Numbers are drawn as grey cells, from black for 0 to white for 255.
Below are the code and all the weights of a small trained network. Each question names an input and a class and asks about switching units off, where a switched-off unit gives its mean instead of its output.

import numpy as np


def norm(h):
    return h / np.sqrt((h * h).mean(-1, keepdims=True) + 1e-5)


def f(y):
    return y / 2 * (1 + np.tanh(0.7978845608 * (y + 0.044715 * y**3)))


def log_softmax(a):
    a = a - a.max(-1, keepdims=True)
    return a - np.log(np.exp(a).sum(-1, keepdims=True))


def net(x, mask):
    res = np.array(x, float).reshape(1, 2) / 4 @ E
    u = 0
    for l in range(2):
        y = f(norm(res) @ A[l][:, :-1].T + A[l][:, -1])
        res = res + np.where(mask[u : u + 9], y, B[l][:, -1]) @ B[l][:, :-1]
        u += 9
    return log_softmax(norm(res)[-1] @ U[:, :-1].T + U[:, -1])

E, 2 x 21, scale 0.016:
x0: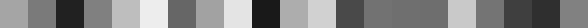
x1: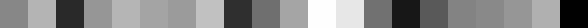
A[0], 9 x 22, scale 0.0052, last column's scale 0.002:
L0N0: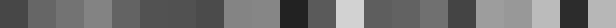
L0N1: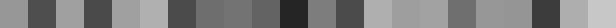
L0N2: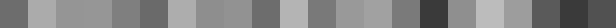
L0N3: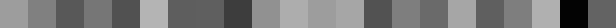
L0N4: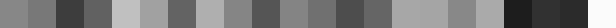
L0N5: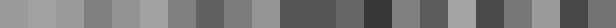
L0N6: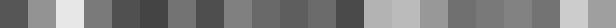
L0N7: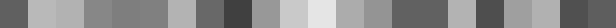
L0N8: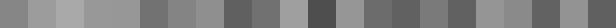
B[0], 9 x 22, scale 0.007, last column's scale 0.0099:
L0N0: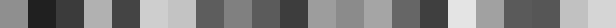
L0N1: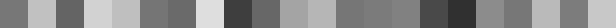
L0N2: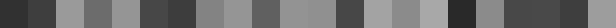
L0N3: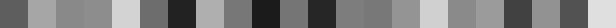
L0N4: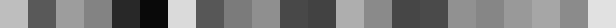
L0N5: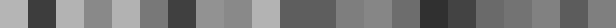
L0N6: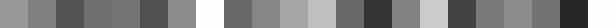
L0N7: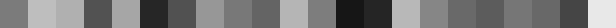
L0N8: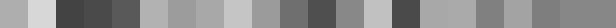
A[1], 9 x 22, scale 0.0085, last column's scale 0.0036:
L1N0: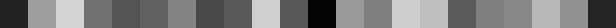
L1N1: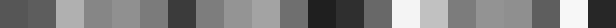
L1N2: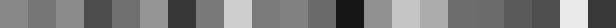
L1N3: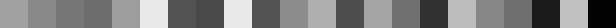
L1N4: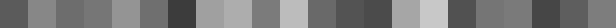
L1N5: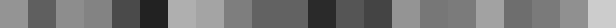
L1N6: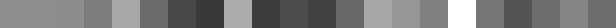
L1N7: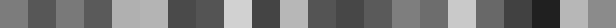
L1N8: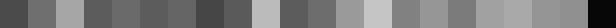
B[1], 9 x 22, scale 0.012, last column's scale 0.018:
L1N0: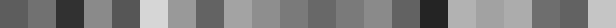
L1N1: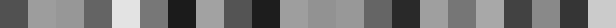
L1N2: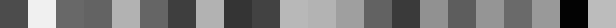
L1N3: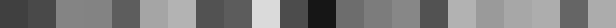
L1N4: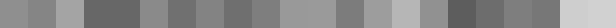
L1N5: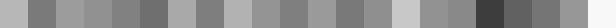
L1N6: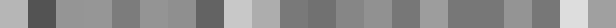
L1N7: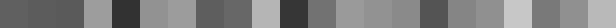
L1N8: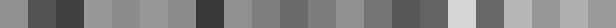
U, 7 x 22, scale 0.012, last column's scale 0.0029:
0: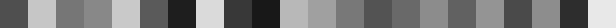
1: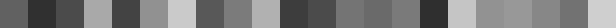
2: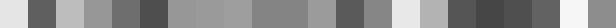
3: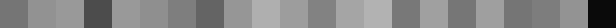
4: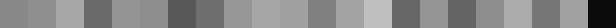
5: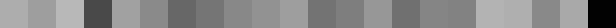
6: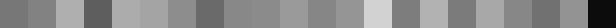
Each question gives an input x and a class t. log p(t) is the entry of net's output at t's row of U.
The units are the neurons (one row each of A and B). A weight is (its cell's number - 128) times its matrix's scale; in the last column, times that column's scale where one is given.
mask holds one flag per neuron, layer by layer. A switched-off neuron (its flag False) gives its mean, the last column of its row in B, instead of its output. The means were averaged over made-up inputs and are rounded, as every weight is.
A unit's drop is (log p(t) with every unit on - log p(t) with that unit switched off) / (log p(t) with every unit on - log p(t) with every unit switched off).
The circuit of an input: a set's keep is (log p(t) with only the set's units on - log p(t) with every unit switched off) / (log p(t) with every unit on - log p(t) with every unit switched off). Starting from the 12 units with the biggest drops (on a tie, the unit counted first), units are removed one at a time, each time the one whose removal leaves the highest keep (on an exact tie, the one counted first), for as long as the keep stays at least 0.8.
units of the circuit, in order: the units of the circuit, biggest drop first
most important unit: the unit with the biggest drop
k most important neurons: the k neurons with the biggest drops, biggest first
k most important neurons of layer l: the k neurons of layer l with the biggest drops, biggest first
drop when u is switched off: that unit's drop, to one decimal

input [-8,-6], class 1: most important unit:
L1N0
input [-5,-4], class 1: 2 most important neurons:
L1N0, L0N7
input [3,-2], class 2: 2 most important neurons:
L0N4, L0N0
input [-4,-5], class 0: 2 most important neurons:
L1N1, L0N4
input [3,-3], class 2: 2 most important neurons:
L0N4, L1N5
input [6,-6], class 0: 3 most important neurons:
L1N2, L1N1, L0N0
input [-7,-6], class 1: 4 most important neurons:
L1N0, L0N7, L1N8, L0N3
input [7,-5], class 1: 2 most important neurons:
L1N3, L1N7
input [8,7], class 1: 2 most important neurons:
L0N6, L1N1
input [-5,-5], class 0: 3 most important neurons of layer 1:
L1N1, L1N7, L1N3
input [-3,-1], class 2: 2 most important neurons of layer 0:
L0N6, L0N0
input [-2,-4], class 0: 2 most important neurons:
L0N4, L1N1
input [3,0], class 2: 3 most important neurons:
L0N4, L0N0, L1N0
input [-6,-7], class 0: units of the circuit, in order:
L1N1
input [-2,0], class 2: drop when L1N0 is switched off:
0.1
